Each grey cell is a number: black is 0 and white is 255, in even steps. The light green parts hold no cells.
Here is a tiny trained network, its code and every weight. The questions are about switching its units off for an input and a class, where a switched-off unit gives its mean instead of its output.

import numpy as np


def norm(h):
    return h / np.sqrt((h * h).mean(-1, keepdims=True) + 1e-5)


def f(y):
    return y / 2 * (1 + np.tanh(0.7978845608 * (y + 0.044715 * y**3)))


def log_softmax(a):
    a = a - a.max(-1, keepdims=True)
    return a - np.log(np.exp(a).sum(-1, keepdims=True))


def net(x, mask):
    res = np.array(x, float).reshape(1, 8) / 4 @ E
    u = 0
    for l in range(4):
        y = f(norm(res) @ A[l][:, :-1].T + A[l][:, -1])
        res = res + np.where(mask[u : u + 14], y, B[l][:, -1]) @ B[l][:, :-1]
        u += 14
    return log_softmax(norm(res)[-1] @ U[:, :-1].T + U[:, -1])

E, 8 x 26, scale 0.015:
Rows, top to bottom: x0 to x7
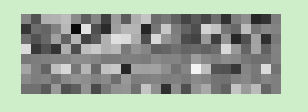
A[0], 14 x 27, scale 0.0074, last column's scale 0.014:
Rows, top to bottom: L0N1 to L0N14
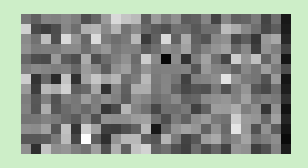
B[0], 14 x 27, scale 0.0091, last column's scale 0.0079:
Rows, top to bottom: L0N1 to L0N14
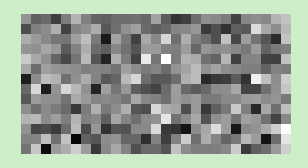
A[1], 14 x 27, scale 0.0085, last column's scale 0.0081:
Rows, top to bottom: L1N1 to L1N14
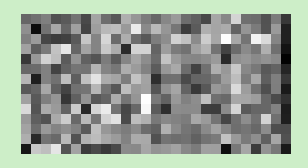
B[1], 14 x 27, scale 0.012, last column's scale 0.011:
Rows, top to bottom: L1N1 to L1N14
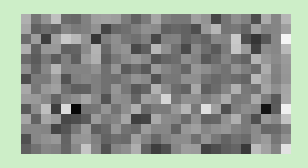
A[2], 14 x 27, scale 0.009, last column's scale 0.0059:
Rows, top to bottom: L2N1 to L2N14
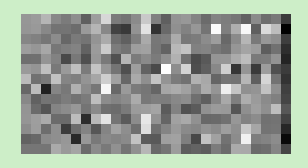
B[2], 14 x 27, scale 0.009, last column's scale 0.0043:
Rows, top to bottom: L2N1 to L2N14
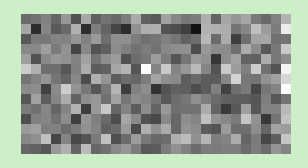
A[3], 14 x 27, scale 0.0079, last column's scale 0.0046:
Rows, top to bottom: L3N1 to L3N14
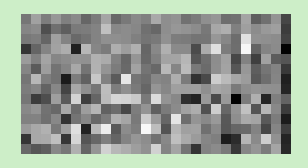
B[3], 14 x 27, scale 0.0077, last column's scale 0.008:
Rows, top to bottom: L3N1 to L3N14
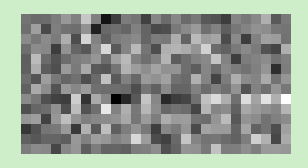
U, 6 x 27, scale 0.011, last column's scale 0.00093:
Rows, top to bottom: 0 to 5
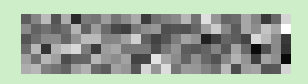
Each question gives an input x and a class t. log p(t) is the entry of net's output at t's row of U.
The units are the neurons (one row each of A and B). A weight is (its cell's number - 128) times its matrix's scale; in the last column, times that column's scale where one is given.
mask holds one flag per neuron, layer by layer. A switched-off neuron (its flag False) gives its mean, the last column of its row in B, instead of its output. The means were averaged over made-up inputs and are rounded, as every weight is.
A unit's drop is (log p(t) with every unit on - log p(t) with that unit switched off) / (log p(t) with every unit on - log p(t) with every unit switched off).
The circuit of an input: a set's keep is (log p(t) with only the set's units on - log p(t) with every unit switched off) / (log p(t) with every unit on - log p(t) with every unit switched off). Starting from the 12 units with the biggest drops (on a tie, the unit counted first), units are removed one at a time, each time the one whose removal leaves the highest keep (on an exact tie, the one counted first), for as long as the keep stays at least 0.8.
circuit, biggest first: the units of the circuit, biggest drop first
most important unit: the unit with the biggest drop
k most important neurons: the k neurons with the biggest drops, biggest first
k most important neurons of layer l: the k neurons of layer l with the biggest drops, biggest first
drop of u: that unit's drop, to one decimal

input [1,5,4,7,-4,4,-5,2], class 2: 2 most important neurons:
(L0N7; L1N10)
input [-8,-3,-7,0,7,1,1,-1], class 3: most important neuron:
(L1N3)
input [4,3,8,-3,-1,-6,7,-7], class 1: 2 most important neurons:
(L3N9; L0N1)
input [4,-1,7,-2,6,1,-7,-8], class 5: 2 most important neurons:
(L0N3; L2N6)
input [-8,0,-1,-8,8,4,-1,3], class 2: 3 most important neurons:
(L1N14; L1N5; L0N14)
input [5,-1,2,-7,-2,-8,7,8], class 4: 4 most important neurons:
(L0N10; L1N8; L0N7; L1N1)
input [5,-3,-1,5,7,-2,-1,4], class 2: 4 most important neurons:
(L0N7; L0N2; L1N3; L2N8)
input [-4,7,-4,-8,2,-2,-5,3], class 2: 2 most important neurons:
(L1N14; L1N10)
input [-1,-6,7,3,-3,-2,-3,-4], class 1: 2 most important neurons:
(L0N1; L3N9)
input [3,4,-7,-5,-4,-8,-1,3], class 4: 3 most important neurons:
(L0N10; L1N8; L1N1)
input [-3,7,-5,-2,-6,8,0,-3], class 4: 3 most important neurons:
(L1N4; L1N11; L1N10)
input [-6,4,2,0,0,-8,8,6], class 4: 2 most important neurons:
(L0N10; L1N8)
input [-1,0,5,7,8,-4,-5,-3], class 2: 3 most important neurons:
(L0N7; L0N2; L0N12)
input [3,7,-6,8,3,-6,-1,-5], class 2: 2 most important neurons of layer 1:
(L1N10; L1N7)
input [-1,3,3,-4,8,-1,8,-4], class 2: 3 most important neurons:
(L1N14; L0N5; L0N12)
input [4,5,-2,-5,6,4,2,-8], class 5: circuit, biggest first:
(L0N3)
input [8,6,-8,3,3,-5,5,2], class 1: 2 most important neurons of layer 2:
(L2N2; L2N8)
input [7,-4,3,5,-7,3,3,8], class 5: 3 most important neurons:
(L0N5; L1N3; L1N9)
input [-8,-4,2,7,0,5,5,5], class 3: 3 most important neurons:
(L1N3; L2N8; L1N14)
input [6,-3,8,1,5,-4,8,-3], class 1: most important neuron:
(L3N9)
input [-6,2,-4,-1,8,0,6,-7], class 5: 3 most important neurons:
(L0N3; L2N6; L0N14)
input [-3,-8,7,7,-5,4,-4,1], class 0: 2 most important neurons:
(L1N10; L0N12)
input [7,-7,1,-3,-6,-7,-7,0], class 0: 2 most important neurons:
(L1N10; L1N3)
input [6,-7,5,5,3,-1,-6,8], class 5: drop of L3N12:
-0.1
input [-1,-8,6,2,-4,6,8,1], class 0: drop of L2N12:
0.0
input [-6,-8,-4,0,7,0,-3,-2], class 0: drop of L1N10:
1.2
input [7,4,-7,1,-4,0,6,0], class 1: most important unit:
L0N12
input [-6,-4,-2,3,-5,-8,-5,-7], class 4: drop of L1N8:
0.1
